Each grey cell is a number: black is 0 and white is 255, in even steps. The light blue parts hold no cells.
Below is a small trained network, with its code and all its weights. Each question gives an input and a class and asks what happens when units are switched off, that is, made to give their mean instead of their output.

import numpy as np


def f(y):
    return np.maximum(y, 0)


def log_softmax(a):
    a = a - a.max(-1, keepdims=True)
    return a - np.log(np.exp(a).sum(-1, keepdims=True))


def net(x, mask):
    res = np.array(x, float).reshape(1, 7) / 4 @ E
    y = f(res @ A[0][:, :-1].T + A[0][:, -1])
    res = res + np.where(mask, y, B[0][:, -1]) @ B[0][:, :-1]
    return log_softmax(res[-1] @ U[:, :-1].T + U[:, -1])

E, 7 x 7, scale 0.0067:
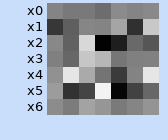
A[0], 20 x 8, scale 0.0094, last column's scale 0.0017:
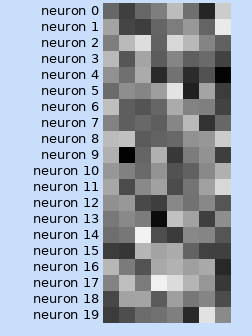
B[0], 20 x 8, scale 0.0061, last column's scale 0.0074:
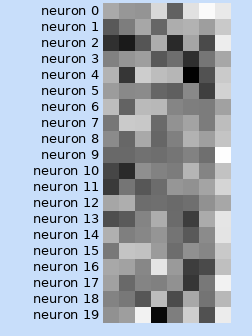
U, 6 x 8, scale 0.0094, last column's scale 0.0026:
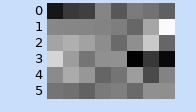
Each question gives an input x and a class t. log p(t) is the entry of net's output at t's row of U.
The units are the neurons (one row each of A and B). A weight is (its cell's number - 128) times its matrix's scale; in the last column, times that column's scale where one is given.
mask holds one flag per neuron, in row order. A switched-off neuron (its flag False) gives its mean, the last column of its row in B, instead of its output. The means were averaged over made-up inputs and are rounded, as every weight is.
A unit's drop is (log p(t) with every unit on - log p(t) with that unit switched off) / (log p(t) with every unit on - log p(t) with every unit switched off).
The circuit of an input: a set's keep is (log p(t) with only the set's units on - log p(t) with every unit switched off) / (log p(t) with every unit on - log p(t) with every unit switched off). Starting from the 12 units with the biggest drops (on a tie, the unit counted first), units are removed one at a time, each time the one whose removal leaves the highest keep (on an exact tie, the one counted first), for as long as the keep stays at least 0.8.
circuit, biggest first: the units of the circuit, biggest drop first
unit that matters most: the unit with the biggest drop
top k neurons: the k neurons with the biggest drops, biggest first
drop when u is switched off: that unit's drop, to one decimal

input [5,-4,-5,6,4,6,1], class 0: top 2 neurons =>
[neuron 11; neuron 10]
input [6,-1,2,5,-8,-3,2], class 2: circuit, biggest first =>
[neuron 0; neuron 15]
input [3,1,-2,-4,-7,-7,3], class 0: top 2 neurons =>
[neuron 2; neuron 13]
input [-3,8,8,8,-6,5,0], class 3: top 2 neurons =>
[neuron 4; neuron 3]
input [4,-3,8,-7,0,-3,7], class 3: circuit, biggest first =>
[neuron 4; neuron 14]
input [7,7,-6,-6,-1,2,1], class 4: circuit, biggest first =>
[neuron 19; neuron 5]
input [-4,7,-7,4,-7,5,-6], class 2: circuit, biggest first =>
[neuron 0; neuron 15]
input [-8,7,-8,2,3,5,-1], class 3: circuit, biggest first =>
[neuron 17; neuron 16]
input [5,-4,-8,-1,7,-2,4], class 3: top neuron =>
[neuron 17]
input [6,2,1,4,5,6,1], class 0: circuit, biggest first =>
[neuron 11; neuron 10]
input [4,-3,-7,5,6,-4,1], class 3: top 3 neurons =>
[neuron 17; neuron 16; neuron 0]
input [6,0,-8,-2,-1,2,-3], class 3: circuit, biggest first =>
[neuron 16; neuron 17]
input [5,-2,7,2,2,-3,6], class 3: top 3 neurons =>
[neuron 4; neuron 14; neuron 0]
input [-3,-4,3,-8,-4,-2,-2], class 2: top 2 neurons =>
[neuron 0; neuron 7]
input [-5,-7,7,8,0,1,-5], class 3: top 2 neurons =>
[neuron 4; neuron 14]
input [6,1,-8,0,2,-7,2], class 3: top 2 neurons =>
[neuron 17; neuron 16]
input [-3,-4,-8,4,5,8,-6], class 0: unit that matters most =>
neuron 10
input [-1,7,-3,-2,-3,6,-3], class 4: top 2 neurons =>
[neuron 19; neuron 2]
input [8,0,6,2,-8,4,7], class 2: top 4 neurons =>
[neuron 0; neuron 15; neuron 2; neuron 7]
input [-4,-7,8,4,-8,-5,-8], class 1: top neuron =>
[neuron 13]
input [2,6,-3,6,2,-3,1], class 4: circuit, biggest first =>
[neuron 19; neuron 5; neuron 0]
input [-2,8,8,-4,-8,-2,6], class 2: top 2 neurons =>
[neuron 0; neuron 15]
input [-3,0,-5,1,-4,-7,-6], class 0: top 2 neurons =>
[neuron 2; neuron 13]
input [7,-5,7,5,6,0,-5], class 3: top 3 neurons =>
[neuron 4; neuron 14; neuron 0]
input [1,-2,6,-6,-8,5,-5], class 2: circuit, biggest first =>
[neuron 0; neuron 7]
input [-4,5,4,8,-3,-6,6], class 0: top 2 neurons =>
[neuron 2; neuron 18]
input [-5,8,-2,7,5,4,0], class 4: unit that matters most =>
neuron 19
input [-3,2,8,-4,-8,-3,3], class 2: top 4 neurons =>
[neuron 0; neuron 7; neuron 15; neuron 17]
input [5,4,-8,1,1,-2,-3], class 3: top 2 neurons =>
[neuron 17; neuron 16]
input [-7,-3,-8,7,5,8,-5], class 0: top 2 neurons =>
[neuron 10; neuron 11]
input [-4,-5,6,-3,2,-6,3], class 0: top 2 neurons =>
[neuron 2; neuron 13]
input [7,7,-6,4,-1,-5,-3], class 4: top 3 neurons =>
[neuron 19; neuron 5; neuron 4]
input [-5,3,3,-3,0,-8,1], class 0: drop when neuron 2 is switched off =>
0.5
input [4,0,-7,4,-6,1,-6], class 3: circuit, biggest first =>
[neuron 16]
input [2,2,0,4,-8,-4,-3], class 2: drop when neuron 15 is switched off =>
0.2
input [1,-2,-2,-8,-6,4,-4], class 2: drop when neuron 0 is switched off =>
0.4
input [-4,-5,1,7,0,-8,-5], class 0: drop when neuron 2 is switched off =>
0.5
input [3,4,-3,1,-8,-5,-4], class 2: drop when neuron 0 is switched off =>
0.7
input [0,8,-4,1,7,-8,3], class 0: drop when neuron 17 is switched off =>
0.0
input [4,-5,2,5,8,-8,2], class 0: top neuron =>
[neuron 2]
